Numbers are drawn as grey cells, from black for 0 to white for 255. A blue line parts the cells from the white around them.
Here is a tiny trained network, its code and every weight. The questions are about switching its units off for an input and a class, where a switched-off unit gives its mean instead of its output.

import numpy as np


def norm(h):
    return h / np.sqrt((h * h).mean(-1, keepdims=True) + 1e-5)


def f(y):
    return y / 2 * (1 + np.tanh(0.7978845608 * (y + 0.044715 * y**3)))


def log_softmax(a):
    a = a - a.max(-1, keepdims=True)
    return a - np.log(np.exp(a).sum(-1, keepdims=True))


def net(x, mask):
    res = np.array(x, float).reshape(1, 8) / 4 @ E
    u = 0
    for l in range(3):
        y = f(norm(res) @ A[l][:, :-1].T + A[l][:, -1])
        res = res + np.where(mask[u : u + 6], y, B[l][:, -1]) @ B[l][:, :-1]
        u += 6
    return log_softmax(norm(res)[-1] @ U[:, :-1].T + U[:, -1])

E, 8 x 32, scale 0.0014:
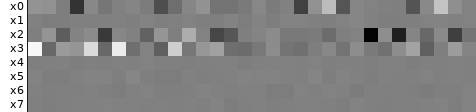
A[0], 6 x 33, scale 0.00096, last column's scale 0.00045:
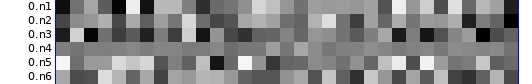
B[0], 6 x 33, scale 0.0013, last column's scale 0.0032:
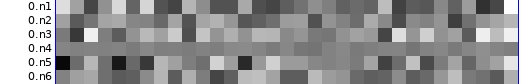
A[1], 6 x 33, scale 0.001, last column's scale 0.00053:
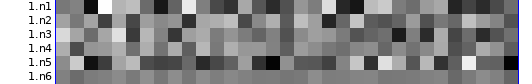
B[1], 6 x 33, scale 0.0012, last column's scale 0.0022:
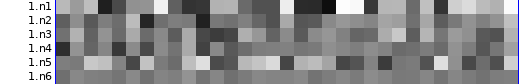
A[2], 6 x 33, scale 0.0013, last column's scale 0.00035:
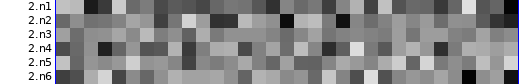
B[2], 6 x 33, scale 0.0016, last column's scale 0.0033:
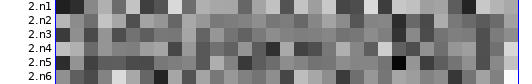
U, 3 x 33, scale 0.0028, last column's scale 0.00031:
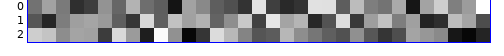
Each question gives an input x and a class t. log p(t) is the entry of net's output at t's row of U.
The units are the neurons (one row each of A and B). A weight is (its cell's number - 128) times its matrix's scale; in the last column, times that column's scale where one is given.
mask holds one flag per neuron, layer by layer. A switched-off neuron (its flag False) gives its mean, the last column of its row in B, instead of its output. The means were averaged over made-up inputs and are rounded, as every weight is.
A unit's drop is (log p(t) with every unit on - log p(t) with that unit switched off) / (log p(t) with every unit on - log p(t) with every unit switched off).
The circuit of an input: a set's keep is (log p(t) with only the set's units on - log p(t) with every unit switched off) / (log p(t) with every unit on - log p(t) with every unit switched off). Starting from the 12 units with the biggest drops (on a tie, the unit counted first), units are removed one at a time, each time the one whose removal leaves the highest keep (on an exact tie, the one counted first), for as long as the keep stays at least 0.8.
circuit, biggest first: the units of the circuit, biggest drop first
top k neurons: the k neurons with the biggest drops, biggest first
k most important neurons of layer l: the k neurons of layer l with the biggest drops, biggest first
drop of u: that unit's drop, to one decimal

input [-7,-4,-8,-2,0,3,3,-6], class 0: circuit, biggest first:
1.n1; 0.n1; 0.n3
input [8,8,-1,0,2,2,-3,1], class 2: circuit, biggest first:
1.n5; 0.n3
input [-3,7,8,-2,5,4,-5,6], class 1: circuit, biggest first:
0.n3
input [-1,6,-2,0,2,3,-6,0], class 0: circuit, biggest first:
0.n3; 1.n1
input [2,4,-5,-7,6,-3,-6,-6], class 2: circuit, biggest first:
1.n5; 0.n1
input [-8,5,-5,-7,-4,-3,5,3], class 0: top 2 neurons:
1.n1; 0.n1
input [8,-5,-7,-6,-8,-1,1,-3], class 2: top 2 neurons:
1.n5; 0.n1
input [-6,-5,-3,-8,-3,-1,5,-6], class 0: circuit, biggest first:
1.n1; 0.n1
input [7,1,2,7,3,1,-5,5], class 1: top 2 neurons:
2.n1; 0.n3
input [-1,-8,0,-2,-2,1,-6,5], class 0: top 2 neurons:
0.n5; 0.n1
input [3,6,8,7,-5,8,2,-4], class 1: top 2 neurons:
2.n1; 0.n1
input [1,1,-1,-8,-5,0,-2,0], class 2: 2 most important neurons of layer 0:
0.n1; 0.n5
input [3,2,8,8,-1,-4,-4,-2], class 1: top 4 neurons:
2.n1; 0.n1; 2.n4; 1.n5
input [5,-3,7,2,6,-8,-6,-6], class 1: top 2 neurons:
2.n1; 0.n5
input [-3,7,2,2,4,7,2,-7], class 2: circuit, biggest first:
0.n6
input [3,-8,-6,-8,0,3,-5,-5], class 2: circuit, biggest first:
1.n5; 0.n1
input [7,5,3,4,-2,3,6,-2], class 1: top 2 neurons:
2.n1; 0.n3
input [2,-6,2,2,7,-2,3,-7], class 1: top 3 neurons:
2.n1; 0.n1; 0.n3
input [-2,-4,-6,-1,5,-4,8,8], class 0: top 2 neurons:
0.n1; 1.n1
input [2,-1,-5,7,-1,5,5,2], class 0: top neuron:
2.n4
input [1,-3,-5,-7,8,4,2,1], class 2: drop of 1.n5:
1.7
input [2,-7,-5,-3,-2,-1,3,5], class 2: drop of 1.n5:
1.5
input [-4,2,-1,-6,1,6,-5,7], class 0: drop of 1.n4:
0.0
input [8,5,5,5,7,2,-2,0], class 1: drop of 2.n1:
1.7
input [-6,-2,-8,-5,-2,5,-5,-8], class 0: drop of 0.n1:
0.2
